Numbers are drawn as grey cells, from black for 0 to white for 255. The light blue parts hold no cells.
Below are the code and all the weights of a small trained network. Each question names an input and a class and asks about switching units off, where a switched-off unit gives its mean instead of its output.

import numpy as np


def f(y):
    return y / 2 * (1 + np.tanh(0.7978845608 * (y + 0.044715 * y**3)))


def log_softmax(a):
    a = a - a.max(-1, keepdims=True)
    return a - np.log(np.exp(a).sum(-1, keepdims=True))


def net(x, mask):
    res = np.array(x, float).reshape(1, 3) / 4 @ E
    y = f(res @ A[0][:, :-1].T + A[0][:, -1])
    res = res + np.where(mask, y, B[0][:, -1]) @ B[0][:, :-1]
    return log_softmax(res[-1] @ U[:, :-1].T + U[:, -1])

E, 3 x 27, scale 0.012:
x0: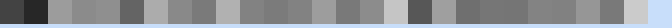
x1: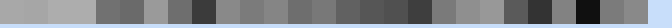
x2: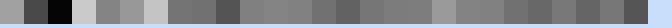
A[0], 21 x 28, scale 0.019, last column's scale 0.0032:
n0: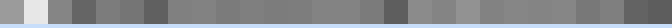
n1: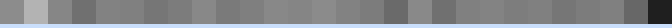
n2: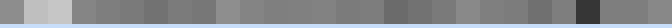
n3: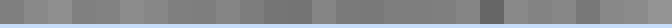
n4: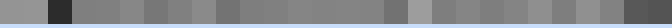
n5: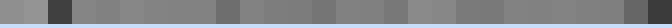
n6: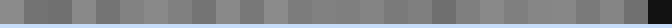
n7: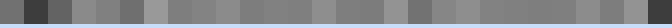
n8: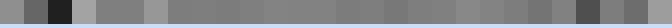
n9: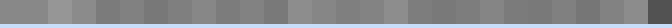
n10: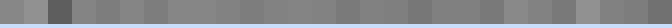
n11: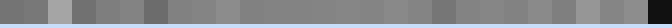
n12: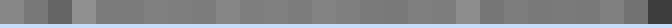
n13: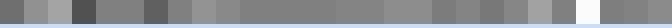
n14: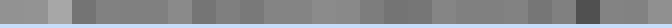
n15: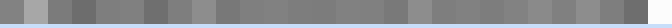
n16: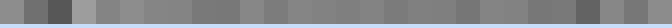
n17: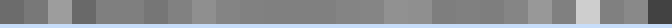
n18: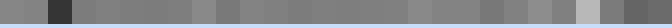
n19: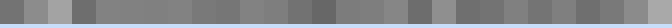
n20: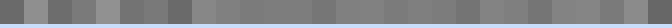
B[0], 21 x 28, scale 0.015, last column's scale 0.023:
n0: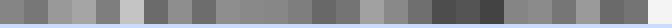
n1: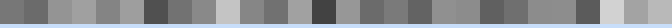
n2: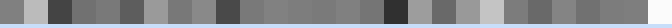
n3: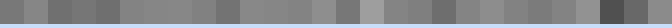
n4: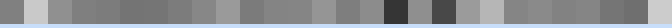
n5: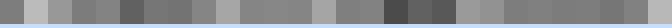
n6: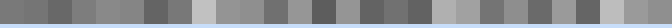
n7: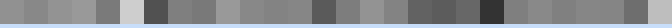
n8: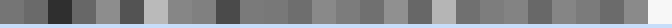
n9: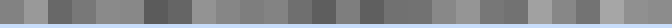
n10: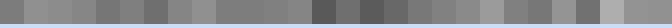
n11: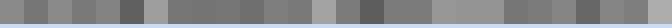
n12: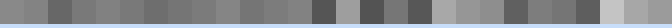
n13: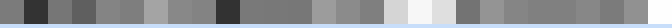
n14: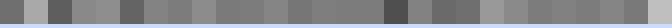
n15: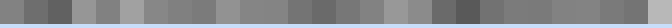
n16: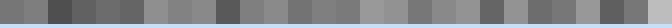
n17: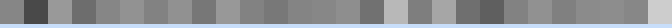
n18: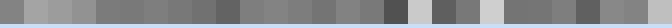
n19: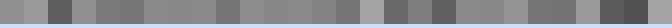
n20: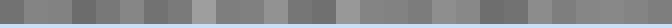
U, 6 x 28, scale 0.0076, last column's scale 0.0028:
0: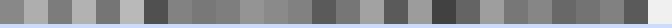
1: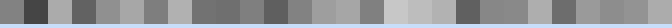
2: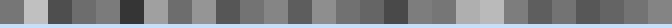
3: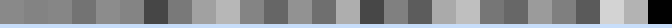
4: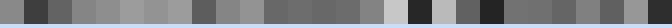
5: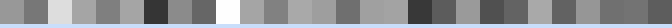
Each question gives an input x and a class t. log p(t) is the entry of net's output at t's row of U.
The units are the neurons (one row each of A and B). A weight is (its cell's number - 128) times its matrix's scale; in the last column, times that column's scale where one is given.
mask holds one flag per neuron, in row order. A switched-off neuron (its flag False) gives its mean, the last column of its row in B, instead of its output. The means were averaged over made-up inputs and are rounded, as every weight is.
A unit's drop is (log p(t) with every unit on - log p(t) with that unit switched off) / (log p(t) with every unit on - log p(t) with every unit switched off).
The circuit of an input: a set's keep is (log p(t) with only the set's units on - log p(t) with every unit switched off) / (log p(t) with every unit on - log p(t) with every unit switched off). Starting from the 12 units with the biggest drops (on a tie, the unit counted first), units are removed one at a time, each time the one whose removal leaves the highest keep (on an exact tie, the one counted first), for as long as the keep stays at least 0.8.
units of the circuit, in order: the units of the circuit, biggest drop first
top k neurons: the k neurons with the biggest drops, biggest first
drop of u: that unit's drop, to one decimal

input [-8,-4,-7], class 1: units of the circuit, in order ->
(n13)
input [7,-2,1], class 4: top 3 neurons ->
(n7; n18; n4)
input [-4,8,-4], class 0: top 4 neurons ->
(n0; n8; n1; n13)
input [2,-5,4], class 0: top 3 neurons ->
(n7; n2; n18)
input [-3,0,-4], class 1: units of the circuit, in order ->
(n4; n5)
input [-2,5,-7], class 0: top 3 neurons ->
(n0; n8; n1)
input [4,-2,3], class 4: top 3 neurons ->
(n2; n13; n4)
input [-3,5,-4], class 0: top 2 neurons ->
(n0; n8)
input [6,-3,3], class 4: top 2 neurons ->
(n7; n13)
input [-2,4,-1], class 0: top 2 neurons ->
(n8; n13)
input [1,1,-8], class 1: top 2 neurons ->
(n13; n17)
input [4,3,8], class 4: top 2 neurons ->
(n2; n7)
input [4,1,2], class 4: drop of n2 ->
0.2
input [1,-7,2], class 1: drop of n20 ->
0.0
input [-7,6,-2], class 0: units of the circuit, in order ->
(n0)
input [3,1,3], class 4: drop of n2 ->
0.3
